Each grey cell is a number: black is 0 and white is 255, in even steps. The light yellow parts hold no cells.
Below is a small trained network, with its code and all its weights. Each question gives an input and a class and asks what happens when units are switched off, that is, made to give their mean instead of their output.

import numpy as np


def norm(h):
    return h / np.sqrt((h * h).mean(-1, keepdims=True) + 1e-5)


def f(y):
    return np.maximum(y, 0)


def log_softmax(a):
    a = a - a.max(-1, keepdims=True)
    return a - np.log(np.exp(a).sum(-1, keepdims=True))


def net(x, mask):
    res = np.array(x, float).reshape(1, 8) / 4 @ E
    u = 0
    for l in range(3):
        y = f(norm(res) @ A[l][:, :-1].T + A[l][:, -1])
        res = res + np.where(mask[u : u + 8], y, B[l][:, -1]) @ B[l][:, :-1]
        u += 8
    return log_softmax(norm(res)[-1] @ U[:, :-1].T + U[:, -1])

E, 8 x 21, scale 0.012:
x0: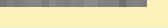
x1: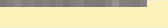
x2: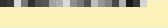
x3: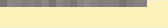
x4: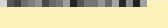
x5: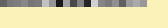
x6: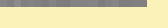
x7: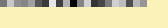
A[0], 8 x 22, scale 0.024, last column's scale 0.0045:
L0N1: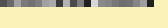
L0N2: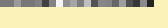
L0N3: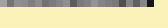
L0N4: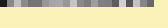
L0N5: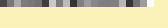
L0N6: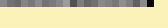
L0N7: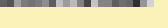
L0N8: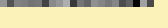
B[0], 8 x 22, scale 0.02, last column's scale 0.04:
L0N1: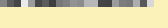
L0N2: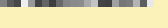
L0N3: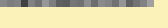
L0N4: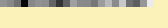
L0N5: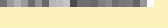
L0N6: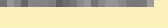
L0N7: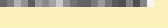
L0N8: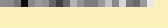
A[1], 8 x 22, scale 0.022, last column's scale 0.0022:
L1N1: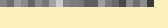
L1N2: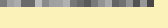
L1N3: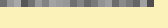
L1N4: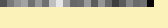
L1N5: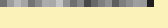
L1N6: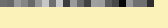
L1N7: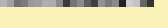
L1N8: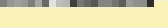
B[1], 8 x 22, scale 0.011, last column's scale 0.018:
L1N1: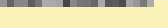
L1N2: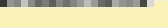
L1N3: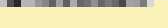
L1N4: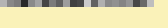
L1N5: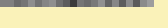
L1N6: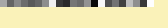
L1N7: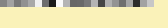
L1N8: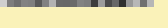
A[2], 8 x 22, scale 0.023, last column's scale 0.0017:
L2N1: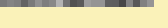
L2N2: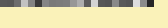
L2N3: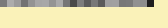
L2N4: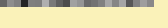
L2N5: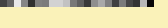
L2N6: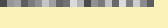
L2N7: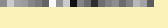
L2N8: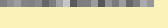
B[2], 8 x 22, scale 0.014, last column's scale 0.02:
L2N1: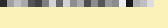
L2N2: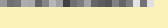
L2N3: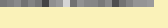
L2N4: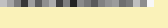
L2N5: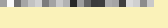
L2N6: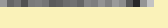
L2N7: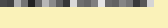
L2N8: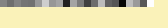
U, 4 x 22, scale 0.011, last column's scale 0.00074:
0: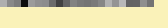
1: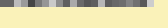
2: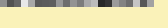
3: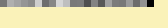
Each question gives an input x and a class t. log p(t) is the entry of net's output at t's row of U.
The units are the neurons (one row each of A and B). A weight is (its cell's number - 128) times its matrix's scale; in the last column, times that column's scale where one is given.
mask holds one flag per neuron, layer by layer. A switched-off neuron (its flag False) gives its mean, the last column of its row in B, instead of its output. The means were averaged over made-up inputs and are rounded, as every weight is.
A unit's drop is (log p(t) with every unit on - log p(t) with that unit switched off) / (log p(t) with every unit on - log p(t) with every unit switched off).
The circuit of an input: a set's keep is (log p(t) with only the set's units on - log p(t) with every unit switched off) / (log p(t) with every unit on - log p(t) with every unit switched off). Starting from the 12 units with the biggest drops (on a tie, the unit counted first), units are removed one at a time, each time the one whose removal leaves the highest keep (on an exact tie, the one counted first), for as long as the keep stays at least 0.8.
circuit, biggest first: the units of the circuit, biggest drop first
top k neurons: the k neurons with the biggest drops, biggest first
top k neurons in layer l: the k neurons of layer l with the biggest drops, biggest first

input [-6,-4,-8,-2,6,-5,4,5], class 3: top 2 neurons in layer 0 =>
[L0N2, L0N1]
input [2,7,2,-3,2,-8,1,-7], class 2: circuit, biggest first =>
[L0N2]
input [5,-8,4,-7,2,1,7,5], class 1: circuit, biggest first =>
[L0N5, L2N7]
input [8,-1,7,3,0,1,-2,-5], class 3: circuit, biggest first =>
[L0N7, L2N5]
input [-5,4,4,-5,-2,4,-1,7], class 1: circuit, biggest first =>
[L0N5, L2N7]
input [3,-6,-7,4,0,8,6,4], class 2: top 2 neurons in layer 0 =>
[L0N7, L0N5]
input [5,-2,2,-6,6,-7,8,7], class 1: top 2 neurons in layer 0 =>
[L0N1, L0N4]
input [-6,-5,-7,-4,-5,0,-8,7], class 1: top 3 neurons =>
[L0N8, L0N4, L0N2]
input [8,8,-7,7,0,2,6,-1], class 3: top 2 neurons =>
[L0N2, L0N1]
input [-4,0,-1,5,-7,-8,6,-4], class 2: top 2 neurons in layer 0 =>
[L0N2, L0N8]
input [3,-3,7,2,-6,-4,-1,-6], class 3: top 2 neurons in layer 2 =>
[L2N5, L2N7]
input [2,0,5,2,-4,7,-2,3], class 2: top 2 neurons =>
[L0N1, L0N8]
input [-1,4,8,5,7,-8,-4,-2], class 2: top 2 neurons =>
[L0N2, L0N4]
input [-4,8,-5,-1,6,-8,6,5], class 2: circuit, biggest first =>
[L0N4]
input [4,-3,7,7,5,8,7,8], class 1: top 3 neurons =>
[L0N5, L0N2, L0N4]
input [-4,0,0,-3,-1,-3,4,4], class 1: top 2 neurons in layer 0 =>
[L0N5, L0N1]
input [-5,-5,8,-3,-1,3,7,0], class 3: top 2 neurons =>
[L0N5, L0N7]
